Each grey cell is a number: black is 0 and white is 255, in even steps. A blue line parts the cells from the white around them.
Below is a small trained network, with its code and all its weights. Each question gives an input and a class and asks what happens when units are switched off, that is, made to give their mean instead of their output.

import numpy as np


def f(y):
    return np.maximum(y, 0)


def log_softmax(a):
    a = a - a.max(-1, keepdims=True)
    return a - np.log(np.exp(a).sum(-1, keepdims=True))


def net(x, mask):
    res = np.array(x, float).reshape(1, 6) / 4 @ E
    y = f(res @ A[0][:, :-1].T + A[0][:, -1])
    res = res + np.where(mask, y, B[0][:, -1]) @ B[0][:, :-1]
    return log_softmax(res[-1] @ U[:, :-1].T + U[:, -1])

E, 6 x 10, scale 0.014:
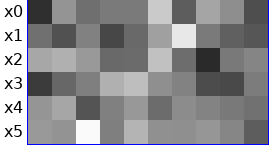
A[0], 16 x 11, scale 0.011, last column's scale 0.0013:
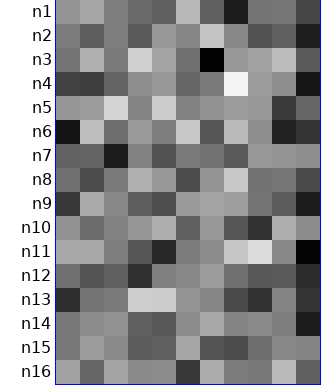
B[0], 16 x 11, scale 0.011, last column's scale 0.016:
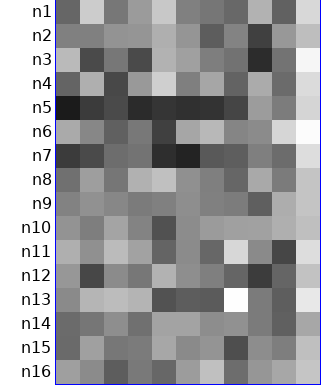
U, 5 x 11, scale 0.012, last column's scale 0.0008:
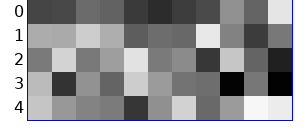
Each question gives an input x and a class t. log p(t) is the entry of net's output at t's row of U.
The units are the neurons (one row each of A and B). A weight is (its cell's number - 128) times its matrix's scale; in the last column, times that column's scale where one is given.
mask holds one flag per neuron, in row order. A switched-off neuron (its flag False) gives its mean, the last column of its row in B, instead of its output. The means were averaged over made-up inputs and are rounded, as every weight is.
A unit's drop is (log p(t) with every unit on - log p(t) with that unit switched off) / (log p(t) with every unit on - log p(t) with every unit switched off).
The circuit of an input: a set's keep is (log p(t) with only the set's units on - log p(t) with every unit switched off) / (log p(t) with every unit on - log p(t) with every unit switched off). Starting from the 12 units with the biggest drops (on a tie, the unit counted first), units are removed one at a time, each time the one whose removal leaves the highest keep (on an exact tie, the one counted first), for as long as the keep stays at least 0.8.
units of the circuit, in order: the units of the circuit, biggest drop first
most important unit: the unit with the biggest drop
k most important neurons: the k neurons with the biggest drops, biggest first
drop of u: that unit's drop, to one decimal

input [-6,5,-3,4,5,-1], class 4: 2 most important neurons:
(n10, n3)
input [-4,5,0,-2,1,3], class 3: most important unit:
n6
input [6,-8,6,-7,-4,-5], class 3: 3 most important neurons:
(n3, n13, n15)
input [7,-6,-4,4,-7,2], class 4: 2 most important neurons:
(n6, n12)
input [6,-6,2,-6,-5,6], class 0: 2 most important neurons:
(n5, n13)
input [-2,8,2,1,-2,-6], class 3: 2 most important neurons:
(n12, n5)
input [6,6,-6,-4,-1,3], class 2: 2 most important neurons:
(n4, n3)
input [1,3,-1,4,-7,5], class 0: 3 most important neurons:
(n5, n11, n3)
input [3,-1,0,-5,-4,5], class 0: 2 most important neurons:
(n5, n13)
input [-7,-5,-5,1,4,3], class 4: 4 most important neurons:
(n16, n10, n1, n12)
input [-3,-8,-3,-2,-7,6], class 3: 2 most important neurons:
(n3, n7)
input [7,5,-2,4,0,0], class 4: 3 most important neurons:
(n6, n3, n11)
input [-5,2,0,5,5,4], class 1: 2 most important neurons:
(n6, n13)
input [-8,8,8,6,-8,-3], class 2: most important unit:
n1
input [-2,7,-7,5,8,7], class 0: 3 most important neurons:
(n5, n3, n1)
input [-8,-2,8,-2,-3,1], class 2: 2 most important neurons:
(n1, n6)
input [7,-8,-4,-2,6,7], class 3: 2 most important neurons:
(n3, n7)
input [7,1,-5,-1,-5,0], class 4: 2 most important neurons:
(n6, n1)
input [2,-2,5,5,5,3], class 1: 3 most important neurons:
(n13, n4, n8)
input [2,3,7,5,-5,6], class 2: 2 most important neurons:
(n1, n7)
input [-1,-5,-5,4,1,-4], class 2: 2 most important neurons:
(n4, n5)
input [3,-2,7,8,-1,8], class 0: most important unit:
n5
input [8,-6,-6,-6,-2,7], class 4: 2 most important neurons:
(n6, n7)
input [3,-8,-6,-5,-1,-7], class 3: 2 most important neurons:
(n3, n5)
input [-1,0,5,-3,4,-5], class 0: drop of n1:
-0.1
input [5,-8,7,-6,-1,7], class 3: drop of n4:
0.2
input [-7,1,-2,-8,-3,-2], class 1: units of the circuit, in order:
(n11)
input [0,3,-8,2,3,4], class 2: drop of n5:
0.0
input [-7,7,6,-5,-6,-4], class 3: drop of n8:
0.1
